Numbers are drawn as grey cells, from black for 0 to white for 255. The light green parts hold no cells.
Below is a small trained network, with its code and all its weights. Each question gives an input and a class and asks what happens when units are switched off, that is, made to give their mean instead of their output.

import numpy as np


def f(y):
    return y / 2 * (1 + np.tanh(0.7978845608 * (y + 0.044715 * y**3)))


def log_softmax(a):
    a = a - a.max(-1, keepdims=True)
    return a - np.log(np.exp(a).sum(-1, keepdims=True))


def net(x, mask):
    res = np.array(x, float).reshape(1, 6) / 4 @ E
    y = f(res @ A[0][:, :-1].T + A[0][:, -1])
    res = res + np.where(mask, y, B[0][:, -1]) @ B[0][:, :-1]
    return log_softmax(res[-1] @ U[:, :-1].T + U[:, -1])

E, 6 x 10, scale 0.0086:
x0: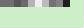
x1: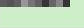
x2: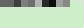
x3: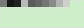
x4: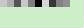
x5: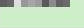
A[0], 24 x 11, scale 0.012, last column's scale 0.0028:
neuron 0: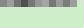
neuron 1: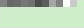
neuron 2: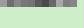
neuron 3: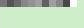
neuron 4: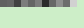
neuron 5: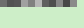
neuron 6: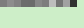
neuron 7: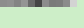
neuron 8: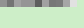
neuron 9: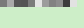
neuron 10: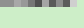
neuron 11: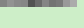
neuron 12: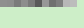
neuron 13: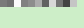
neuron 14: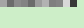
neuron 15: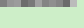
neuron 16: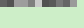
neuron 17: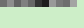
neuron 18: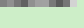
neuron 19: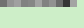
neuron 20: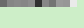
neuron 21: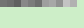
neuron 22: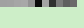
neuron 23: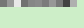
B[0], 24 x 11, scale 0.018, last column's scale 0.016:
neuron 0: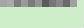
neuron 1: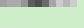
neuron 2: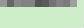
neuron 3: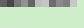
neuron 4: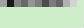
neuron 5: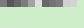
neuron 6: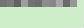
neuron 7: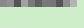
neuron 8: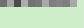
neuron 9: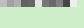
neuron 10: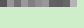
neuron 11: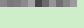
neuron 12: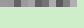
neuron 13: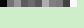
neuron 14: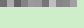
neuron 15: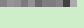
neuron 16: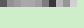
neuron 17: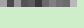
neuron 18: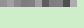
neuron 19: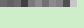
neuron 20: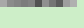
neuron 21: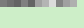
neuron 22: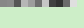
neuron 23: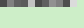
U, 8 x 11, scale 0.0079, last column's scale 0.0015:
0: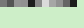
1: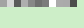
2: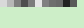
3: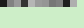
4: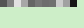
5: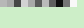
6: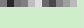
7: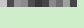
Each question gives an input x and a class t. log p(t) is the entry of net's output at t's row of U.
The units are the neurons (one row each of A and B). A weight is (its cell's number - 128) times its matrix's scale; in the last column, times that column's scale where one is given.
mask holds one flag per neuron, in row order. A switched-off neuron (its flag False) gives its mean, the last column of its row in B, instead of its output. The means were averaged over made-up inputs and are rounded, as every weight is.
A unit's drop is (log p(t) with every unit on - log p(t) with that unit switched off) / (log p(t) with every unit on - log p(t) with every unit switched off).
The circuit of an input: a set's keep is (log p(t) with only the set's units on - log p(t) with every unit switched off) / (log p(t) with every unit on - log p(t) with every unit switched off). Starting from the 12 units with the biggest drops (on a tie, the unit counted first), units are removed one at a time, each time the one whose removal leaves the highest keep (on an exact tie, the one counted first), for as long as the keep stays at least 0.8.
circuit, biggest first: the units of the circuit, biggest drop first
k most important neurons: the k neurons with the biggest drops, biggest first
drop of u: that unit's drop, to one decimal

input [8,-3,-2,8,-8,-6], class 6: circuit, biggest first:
[neuron 5]
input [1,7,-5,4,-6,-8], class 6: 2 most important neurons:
[neuron 13; neuron 4]
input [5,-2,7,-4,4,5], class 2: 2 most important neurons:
[neuron 9; neuron 4]
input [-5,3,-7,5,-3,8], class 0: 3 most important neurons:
[neuron 1; neuron 13; neuron 16]
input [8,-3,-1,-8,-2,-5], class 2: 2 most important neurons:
[neuron 9; neuron 0]
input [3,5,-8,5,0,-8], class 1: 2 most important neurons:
[neuron 13; neuron 22]
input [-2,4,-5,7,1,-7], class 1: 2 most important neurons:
[neuron 21; neuron 1]
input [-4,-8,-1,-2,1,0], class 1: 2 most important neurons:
[neuron 1; neuron 14]
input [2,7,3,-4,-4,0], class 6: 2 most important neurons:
[neuron 5; neuron 4]
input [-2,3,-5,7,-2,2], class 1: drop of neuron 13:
0.1
